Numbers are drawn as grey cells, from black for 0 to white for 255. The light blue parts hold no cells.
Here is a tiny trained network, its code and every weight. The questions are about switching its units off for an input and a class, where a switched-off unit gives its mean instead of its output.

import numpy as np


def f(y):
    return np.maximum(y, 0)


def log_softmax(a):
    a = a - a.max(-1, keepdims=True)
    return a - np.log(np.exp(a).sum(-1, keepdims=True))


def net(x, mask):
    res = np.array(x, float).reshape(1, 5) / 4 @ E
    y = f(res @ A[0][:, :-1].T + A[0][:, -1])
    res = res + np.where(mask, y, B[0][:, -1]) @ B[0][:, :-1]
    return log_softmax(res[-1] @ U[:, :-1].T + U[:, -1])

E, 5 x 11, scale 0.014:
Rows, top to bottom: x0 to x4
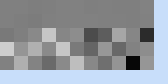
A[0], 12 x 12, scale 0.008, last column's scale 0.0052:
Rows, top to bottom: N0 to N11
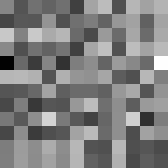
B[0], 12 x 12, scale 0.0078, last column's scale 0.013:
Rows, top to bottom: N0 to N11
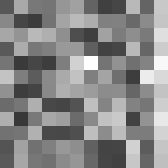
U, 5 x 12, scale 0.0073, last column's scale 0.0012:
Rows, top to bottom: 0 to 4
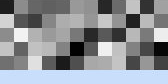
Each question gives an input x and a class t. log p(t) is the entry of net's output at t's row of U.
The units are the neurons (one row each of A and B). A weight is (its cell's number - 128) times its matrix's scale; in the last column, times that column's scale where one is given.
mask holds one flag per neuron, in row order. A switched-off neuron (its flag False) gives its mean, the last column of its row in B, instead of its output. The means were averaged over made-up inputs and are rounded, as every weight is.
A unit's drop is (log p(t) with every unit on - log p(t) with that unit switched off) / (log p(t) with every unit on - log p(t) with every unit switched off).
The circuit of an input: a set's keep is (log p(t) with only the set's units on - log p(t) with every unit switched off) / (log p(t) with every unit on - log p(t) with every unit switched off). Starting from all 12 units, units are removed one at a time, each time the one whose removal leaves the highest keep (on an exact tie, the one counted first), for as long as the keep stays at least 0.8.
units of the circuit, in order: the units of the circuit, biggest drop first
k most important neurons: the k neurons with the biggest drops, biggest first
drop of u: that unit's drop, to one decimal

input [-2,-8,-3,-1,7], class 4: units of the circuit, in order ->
N9, N7
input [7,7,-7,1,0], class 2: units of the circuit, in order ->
N4, N3
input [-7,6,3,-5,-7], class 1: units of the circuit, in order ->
N8
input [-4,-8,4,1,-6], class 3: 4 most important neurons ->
N5, N2, N4, N8
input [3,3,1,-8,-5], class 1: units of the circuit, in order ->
N8, N6
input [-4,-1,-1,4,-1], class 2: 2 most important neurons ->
N8, N4
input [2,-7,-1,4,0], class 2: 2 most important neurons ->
N4, N8
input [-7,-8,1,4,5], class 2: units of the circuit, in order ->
N4, N8
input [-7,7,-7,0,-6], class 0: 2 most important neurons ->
N2, N5
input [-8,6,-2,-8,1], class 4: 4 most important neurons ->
N9, N7, N10, N11
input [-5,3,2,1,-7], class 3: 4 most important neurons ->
N8, N5, N2, N4
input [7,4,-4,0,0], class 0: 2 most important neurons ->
N8, N2
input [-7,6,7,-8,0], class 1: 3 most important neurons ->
N8, N6, N1
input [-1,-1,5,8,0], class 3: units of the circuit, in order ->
N2
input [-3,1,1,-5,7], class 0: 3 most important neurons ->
N11, N10, N8
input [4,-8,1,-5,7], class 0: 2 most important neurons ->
N11, N10
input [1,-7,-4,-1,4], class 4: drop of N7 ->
0.1
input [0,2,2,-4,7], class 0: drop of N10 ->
0.2
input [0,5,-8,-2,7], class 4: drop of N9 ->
0.3
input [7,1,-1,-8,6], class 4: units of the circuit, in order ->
N9
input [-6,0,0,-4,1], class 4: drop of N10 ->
0.3
